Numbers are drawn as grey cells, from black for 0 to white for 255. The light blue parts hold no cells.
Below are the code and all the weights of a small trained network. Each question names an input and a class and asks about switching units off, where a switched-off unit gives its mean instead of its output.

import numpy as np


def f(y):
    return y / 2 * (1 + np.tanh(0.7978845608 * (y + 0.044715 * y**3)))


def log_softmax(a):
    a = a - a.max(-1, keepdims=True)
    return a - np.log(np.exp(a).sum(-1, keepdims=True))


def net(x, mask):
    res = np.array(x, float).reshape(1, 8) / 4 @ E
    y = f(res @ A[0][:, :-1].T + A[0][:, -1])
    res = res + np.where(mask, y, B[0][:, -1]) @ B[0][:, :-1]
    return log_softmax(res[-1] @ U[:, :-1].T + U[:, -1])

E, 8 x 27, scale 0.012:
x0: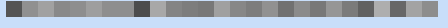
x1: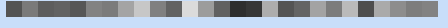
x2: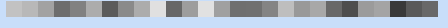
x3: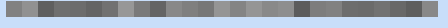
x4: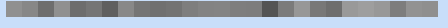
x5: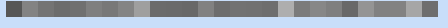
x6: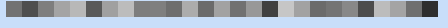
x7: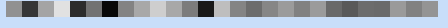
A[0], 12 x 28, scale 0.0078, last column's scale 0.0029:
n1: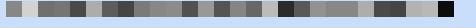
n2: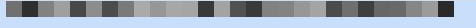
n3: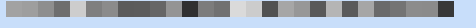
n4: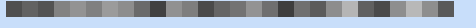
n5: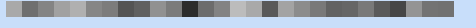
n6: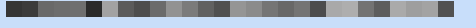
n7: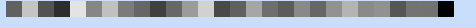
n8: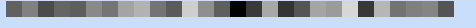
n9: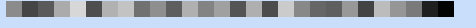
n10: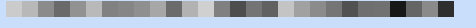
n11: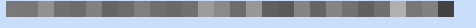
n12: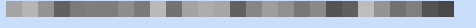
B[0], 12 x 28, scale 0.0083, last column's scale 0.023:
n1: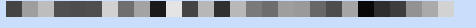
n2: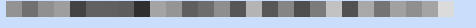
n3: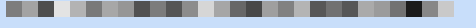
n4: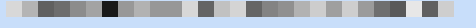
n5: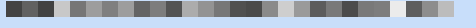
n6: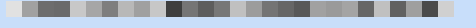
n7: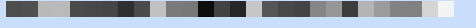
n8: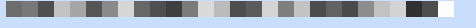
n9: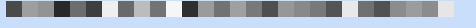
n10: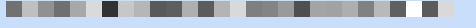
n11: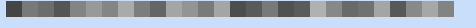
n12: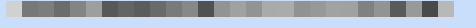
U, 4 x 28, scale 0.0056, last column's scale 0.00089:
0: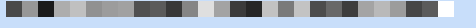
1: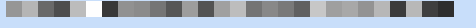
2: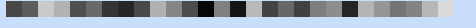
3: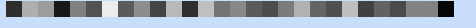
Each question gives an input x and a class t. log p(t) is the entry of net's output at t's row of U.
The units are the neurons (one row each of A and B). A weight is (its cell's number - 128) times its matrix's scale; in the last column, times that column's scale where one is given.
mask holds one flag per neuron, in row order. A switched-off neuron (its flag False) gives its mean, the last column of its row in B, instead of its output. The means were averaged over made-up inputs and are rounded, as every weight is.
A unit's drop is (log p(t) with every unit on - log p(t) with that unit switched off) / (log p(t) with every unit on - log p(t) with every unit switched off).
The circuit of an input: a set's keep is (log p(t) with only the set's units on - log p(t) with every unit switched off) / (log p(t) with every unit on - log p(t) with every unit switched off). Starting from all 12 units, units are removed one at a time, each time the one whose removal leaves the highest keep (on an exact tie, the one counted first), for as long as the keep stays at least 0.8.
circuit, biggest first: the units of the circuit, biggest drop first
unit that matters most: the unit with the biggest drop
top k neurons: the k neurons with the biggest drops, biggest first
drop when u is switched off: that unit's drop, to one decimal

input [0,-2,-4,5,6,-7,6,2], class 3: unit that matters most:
n9
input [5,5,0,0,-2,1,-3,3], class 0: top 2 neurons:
n7, n8
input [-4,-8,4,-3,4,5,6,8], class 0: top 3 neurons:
n7, n5, n3
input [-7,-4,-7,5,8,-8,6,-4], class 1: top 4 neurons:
n4, n6, n1, n8
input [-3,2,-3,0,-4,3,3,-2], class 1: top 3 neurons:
n1, n4, n3
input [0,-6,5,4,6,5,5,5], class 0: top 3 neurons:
n7, n5, n1
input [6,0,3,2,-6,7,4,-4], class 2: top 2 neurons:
n7, n1
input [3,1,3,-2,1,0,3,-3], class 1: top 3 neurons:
n1, n2, n10
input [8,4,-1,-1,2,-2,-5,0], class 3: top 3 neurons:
n1, n3, n5
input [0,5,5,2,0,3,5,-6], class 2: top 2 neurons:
n7, n3
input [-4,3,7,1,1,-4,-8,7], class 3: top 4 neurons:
n1, n7, n4, n6
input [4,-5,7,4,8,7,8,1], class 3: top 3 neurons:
n9, n4, n6
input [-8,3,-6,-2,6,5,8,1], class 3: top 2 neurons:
n9, n10
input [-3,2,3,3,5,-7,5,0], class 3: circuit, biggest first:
n9
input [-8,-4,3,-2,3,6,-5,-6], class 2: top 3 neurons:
n7, n8, n9
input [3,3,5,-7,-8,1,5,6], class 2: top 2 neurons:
n2, n4
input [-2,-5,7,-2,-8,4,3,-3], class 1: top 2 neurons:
n10, n8
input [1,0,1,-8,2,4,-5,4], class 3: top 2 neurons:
n7, n1
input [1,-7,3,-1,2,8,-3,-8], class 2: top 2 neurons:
n7, n8
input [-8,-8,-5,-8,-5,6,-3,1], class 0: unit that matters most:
n3
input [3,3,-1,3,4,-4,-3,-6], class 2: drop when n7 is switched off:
1.9
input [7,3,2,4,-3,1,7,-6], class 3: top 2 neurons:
n9, n2
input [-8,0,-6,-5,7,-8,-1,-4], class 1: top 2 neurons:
n4, n6
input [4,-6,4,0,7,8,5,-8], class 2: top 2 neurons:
n7, n8
